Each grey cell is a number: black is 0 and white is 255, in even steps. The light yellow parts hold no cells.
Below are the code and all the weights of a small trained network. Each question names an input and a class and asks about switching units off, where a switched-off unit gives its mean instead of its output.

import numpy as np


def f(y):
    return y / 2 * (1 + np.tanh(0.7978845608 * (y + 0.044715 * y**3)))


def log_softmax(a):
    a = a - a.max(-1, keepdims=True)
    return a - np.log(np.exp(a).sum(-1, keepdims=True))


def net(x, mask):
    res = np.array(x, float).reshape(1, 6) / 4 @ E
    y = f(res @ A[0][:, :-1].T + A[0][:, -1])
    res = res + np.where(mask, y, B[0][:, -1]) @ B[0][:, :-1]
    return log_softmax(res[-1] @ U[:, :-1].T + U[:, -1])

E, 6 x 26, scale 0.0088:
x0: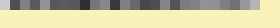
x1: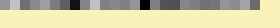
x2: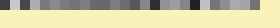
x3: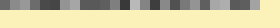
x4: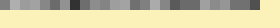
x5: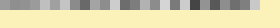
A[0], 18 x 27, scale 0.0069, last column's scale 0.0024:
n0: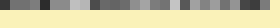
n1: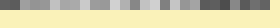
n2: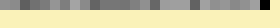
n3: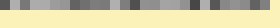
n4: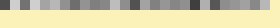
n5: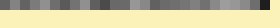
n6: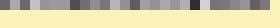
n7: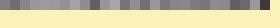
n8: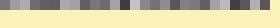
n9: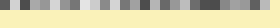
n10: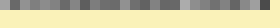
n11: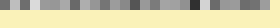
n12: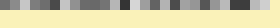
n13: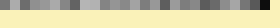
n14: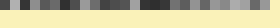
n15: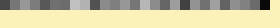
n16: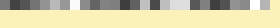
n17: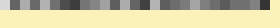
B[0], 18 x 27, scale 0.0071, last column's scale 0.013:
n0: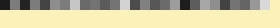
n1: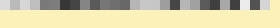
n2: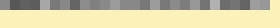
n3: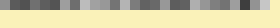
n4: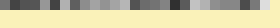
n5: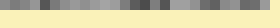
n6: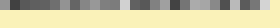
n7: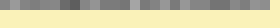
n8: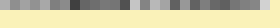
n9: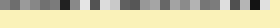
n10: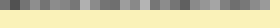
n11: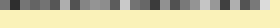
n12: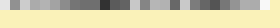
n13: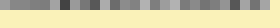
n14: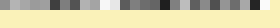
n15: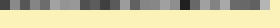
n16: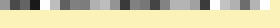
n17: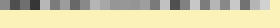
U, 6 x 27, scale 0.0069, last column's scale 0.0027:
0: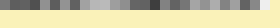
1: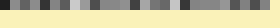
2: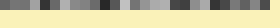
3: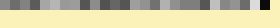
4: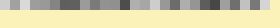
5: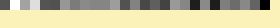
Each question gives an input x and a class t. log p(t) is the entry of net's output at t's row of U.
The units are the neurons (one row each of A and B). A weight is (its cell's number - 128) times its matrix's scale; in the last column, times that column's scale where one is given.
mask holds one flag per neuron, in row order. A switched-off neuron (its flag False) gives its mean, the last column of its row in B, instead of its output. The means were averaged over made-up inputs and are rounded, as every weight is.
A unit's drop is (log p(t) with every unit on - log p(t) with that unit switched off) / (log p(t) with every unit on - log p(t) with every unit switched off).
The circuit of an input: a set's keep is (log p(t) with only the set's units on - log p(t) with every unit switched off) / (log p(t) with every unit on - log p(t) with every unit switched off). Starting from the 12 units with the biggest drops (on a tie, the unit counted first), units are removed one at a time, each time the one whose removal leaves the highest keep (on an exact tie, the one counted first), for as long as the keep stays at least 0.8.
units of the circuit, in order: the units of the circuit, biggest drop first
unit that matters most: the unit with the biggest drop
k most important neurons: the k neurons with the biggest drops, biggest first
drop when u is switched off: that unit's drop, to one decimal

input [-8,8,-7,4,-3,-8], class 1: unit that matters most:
n0
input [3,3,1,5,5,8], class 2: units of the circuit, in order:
(n16; n14)
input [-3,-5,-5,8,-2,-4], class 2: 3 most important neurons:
(n0; n15; n16)
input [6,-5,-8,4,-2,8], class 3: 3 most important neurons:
(n16; n14; n9)
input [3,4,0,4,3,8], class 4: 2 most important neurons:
(n12; n0)
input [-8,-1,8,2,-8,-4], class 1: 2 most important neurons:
(n0; n15)
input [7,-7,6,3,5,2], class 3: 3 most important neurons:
(n14; n9; n12)
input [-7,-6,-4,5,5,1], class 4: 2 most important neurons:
(n1; n12)
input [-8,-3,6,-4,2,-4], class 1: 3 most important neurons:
(n9; n0; n12)
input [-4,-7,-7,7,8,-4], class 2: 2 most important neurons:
(n0; n15)
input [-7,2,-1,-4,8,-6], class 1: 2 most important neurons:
(n12; n9)
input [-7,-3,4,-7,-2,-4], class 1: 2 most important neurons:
(n9; n0)
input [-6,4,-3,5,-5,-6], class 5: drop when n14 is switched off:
0.4
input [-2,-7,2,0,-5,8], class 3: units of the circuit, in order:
(n16)
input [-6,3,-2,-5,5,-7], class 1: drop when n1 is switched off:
-0.1
